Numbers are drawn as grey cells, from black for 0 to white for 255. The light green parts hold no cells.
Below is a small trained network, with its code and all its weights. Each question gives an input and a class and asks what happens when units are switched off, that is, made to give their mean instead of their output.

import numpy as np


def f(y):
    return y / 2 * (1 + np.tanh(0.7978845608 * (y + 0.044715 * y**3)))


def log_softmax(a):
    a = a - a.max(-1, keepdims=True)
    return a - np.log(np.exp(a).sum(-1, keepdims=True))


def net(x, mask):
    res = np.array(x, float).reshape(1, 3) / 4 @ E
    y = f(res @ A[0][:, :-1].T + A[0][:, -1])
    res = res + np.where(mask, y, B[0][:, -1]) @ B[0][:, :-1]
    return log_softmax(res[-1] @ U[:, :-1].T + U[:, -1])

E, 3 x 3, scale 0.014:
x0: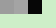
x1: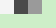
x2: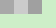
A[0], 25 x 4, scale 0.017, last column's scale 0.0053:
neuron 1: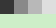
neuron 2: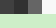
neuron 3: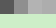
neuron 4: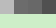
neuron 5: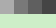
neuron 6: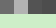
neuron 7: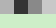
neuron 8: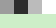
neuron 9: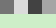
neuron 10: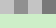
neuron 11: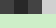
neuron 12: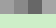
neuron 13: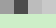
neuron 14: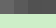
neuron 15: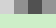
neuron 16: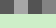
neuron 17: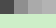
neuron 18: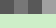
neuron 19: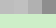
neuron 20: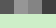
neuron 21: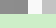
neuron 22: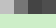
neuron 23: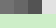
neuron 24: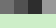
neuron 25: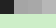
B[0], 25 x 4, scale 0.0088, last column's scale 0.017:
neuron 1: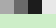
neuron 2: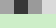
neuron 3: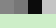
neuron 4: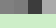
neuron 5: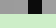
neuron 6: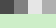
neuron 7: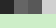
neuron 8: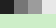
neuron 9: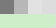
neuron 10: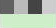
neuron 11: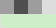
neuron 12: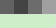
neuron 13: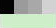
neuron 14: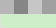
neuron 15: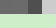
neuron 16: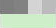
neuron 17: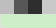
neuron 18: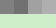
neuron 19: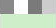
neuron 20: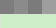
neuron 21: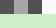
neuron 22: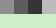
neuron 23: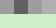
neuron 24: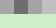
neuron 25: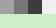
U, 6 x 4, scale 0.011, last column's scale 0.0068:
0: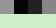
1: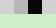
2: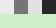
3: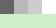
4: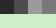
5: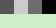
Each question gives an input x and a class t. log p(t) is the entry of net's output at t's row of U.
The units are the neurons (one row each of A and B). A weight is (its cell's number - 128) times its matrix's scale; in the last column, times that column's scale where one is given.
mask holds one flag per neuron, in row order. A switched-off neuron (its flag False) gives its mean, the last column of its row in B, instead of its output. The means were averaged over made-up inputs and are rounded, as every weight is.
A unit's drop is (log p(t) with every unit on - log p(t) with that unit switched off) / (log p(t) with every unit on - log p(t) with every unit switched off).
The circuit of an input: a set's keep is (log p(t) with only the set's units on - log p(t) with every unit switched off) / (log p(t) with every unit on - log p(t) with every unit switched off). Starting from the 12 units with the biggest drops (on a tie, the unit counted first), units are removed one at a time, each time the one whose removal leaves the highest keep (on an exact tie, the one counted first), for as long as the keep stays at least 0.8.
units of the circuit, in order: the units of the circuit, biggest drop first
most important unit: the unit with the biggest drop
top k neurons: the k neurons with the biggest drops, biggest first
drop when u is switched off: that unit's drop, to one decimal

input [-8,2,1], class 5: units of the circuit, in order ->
neuron 21; neuron 10
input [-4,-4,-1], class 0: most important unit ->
neuron 19
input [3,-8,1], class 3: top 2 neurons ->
neuron 6; neuron 9
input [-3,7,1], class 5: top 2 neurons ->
neuron 10; neuron 19
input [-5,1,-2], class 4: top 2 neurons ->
neuron 13; neuron 8
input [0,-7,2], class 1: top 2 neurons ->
neuron 25; neuron 1
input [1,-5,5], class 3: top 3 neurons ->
neuron 9; neuron 6; neuron 16
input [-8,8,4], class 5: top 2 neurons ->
neuron 19; neuron 10
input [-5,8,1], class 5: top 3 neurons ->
neuron 10; neuron 19; neuron 21
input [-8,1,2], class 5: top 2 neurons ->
neuron 13; neuron 8
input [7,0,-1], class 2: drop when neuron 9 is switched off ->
0.2
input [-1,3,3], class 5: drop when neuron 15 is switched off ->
0.0
